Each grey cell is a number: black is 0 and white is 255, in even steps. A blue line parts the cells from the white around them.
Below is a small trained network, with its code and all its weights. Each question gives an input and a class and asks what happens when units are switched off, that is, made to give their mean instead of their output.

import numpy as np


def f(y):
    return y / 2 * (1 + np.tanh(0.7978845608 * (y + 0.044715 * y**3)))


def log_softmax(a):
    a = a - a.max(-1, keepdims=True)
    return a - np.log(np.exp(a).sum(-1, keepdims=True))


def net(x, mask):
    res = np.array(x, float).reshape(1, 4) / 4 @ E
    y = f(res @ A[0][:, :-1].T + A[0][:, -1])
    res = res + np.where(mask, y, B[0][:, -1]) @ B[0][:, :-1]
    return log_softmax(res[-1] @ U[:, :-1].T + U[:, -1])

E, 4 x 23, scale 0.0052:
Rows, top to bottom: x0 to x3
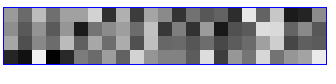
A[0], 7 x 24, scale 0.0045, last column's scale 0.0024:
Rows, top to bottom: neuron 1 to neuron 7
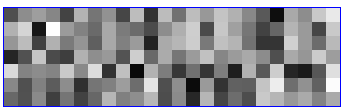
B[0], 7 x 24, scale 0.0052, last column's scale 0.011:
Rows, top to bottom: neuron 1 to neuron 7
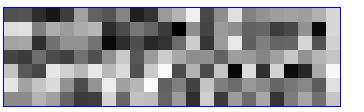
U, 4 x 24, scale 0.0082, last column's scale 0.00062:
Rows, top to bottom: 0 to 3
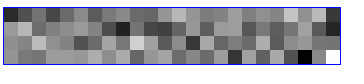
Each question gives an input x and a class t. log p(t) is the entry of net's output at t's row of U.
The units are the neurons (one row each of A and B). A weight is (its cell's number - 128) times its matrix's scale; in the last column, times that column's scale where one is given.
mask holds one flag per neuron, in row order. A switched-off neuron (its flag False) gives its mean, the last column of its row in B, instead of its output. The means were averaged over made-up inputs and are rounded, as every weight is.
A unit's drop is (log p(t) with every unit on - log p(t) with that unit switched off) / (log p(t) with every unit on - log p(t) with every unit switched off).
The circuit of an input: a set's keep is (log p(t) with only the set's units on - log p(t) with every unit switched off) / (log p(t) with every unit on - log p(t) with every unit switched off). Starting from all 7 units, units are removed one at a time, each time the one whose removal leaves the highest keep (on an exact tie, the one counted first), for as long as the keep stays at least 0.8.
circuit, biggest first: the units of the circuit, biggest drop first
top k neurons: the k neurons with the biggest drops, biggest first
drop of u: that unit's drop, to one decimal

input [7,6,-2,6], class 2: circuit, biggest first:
(neuron 7)
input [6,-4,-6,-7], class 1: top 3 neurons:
(neuron 2; neuron 3; neuron 6)
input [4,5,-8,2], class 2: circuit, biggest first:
(neuron 5; neuron 3)
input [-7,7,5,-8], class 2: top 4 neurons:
(neuron 6; neuron 1; neuron 3; neuron 7)
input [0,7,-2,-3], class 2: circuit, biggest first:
(neuron 6; neuron 1; neuron 5)
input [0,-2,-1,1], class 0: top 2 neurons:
(neuron 2; neuron 5)
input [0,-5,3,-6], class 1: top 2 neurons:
(neuron 2; neuron 3)
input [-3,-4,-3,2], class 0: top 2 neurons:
(neuron 4; neuron 1)
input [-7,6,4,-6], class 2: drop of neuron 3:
0.2
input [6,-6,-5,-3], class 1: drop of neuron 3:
0.5
